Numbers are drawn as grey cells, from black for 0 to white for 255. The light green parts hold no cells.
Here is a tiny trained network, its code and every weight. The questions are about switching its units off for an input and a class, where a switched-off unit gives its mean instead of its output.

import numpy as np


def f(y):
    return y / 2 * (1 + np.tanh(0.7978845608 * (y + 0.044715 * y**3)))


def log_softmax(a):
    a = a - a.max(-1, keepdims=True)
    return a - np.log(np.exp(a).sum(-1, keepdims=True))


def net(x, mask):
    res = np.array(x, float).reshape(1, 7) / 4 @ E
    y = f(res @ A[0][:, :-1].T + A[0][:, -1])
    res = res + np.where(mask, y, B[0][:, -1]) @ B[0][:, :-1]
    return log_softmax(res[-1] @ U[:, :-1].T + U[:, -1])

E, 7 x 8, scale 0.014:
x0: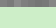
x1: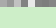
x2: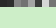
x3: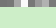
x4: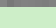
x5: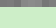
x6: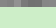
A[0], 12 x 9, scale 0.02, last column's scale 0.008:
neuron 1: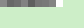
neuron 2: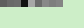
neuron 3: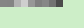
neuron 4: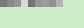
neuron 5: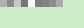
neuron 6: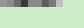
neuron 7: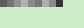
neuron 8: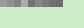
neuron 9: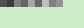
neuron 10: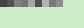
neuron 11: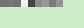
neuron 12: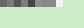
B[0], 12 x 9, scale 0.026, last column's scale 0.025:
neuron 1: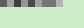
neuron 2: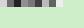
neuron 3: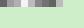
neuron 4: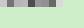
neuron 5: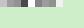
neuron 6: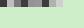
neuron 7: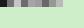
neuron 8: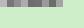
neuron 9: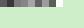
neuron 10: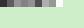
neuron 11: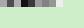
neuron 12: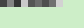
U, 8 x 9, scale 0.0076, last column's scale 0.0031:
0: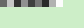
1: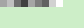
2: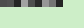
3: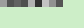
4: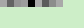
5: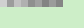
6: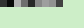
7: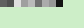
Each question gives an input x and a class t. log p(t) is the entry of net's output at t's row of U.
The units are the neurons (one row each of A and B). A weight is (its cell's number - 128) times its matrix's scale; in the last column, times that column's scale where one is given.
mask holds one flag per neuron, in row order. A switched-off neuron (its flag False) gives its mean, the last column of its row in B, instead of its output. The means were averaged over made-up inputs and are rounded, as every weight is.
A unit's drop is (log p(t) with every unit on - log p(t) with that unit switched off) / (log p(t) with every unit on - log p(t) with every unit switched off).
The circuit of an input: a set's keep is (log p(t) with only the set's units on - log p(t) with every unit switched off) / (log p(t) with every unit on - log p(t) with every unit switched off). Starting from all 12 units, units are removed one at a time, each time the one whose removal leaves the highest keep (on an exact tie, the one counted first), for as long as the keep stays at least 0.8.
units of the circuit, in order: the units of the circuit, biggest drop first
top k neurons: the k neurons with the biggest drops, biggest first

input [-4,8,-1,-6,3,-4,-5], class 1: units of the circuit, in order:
neuron 6
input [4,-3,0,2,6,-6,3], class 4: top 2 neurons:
neuron 10; neuron 9
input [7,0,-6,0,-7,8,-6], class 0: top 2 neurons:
neuron 5; neuron 11
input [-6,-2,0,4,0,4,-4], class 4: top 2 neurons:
neuron 10; neuron 9
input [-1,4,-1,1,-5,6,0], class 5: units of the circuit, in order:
neuron 10; neuron 9
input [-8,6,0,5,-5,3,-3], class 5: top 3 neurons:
neuron 10; neuron 9; neuron 4
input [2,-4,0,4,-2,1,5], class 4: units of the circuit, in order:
neuron 10; neuron 9
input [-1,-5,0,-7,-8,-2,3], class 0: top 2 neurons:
neuron 6; neuron 9
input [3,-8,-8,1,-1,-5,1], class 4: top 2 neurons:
neuron 11; neuron 8
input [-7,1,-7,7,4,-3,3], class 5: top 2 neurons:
neuron 3; neuron 12
